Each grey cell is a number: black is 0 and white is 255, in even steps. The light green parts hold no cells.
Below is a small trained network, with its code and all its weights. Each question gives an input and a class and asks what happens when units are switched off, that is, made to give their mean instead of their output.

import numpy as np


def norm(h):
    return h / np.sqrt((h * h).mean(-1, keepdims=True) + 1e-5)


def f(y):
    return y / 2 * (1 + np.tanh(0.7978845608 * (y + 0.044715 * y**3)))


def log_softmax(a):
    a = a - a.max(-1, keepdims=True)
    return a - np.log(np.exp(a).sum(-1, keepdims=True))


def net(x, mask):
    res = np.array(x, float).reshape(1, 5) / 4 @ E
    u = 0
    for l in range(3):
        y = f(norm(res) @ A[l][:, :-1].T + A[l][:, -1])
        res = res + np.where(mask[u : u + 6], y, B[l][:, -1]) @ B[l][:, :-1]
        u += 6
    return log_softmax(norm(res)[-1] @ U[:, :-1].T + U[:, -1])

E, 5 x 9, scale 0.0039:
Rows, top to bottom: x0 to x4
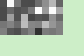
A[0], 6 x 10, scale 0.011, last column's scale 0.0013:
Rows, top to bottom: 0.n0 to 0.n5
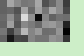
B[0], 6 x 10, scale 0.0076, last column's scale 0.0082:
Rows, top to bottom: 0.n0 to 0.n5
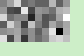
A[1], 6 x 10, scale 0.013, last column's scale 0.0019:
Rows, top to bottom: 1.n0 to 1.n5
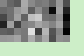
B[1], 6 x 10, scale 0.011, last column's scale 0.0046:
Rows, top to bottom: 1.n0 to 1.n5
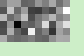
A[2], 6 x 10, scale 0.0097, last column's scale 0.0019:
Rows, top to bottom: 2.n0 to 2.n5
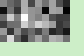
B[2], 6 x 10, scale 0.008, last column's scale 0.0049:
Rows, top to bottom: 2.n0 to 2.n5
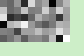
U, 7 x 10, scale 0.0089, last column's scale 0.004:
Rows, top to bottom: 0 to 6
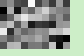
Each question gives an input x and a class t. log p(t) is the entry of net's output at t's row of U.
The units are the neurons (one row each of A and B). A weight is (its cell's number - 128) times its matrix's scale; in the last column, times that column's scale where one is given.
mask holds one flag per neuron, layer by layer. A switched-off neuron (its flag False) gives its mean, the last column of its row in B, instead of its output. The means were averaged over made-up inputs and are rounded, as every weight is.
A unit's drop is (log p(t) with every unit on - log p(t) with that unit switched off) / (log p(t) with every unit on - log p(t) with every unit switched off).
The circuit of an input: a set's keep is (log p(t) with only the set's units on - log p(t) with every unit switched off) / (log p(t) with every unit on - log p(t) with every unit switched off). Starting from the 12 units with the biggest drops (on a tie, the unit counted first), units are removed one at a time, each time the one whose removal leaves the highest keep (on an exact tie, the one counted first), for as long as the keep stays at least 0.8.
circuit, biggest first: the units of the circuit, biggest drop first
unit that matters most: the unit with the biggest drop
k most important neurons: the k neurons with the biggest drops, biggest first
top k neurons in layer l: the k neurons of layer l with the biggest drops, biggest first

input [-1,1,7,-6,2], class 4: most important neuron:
(0.n5)
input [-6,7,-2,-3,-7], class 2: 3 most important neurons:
(0.n2, 2.n3, 1.n5)
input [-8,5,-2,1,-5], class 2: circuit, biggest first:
(0.n2, 2.n3, 0.n4)
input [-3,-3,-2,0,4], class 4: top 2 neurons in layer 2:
(2.n4, 2.n3)
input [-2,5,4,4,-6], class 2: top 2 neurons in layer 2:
(2.n3, 2.n0)
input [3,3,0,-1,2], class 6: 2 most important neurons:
(0.n5, 2.n5)
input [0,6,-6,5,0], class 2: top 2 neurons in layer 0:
(0.n2, 0.n1)
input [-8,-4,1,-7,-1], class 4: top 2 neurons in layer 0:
(0.n4, 0.n1)
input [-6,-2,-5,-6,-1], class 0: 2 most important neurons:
(0.n2, 1.n4)
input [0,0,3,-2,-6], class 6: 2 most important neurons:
(0.n0, 0.n2)
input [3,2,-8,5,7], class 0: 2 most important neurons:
(0.n2, 1.n4)
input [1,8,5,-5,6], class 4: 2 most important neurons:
(0.n5, 0.n1)
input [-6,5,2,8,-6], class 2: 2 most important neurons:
(2.n3, 0.n4)
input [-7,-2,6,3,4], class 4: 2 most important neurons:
(0.n4, 1.n1)
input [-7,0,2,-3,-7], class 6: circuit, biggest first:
(0.n4)
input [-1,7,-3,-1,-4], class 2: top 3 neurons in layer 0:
(0.n2, 0.n1, 0.n3)
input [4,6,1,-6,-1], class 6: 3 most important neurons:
(0.n0, 2.n5, 1.n1)
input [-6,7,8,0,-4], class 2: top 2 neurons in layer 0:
(0.n2, 0.n1)
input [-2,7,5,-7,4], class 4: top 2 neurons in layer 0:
(0.n5, 0.n1)
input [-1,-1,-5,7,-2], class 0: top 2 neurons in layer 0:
(0.n2, 0.n1)
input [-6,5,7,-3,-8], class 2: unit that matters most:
2.n3
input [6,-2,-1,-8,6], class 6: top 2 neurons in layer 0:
(0.n1, 0.n2)
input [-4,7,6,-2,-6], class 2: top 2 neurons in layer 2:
(2.n3, 2.n0)
